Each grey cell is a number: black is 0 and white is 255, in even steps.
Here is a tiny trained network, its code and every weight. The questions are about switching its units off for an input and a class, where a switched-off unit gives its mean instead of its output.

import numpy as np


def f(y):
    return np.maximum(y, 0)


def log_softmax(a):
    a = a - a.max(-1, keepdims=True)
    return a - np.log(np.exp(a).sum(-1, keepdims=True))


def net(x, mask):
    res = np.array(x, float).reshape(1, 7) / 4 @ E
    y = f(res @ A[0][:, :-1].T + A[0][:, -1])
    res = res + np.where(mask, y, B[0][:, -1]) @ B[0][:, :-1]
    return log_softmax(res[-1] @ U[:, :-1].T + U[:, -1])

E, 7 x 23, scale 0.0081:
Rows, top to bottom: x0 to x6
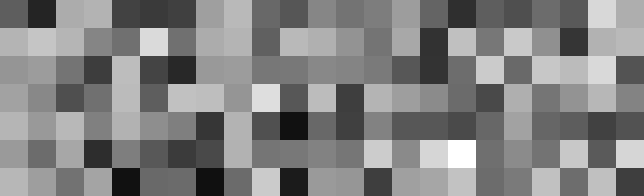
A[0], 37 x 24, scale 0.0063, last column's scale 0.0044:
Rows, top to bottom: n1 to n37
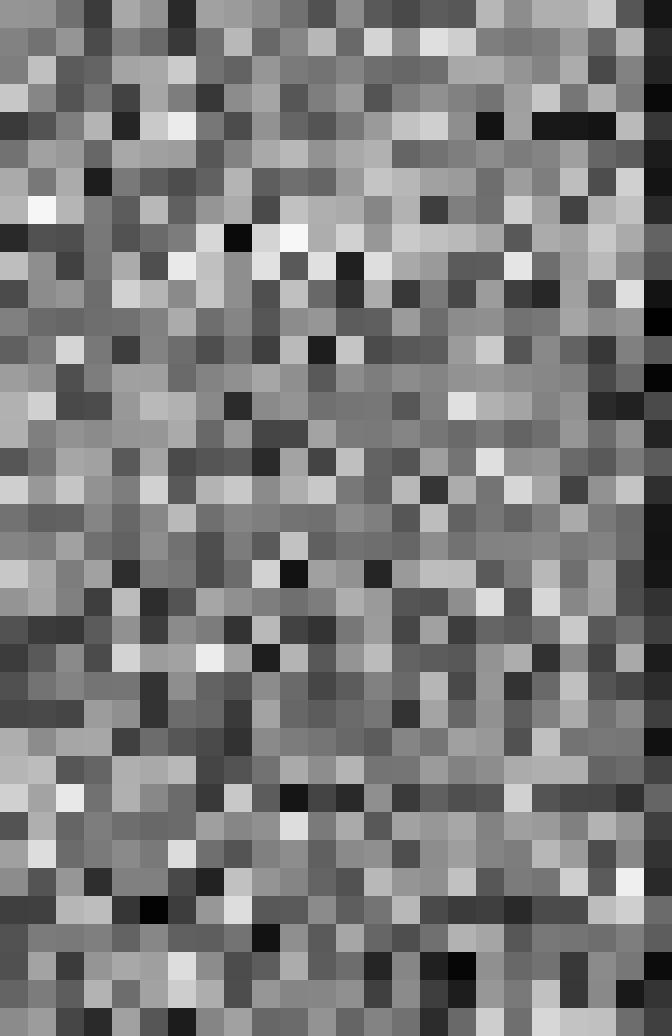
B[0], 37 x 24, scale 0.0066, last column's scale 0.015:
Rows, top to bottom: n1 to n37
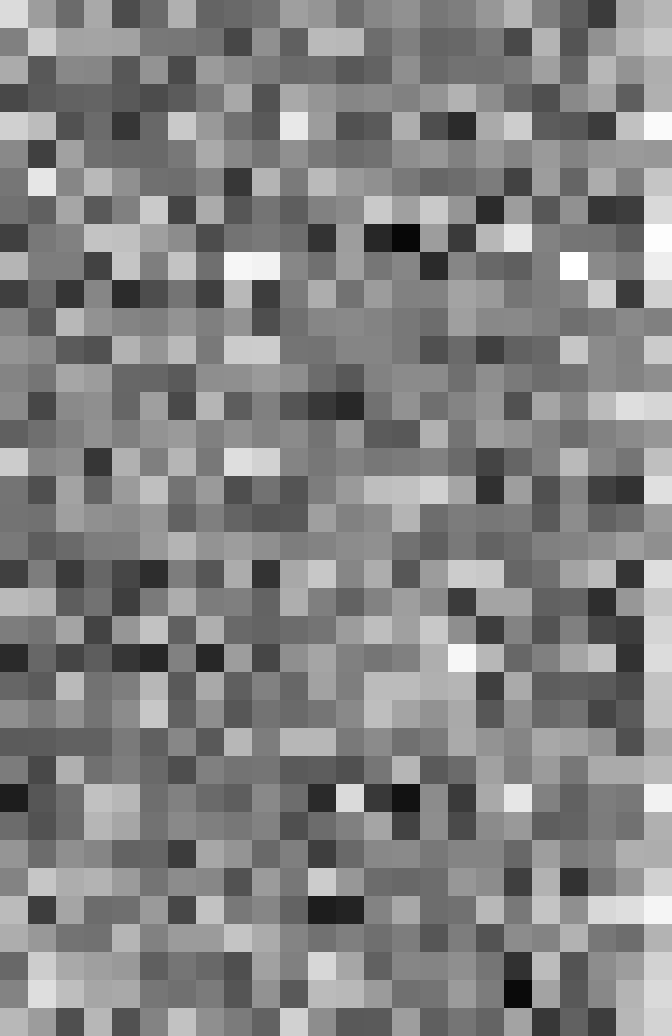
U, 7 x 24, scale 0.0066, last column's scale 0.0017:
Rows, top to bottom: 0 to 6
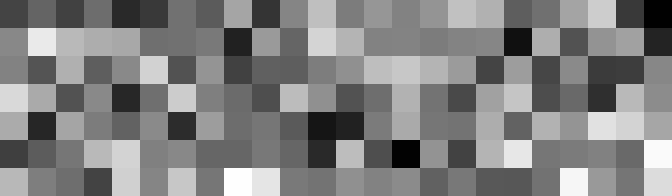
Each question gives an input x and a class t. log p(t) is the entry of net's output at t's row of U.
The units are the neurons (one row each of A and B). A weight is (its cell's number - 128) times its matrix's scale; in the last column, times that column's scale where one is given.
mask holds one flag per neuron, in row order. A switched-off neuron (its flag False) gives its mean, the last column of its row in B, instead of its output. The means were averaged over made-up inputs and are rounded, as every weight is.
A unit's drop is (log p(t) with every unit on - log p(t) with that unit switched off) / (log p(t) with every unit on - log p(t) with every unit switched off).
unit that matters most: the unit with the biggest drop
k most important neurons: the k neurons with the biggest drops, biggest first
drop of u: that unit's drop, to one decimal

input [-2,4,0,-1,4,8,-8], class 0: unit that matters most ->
n24
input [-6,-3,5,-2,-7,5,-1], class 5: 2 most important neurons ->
n9, n33
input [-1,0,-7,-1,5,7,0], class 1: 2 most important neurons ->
n32, n7
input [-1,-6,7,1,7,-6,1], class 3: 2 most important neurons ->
n37, n22
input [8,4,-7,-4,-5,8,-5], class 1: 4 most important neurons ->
n32, n2, n7, n15
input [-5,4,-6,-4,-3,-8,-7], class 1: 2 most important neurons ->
n35, n36
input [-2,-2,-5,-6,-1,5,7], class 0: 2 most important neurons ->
n21, n10
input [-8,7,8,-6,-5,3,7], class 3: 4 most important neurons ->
n37, n22, n1, n33
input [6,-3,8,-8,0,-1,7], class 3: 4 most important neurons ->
n37, n22, n1, n10
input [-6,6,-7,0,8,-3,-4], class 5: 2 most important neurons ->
n29, n37
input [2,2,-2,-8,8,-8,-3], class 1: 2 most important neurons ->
n35, n36
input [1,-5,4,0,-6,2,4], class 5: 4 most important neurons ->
n9, n18, n8, n5
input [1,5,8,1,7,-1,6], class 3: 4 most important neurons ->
n37, n1, n22, n9
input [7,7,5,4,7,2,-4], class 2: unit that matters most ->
n18
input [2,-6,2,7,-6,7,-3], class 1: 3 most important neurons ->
n2, n32, n7
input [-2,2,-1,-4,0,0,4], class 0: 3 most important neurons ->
n10, n21, n4
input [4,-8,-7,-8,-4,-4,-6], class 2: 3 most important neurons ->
n25, n23, n10
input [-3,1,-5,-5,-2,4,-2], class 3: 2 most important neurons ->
n5, n10
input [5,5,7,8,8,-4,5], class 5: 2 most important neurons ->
n29, n5
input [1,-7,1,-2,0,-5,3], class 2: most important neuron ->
n23
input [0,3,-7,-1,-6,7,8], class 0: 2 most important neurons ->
n21, n4
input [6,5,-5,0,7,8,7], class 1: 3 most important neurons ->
n32, n2, n7
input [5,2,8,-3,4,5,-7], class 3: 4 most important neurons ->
n37, n22, n1, n21
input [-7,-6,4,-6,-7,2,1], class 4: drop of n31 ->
0.3
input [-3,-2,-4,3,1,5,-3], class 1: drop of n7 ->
0.1
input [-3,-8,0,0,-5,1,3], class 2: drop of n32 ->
0.0
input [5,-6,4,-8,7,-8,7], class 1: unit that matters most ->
n36
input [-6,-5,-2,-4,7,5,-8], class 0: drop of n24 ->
0.9
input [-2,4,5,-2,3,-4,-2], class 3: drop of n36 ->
-0.1
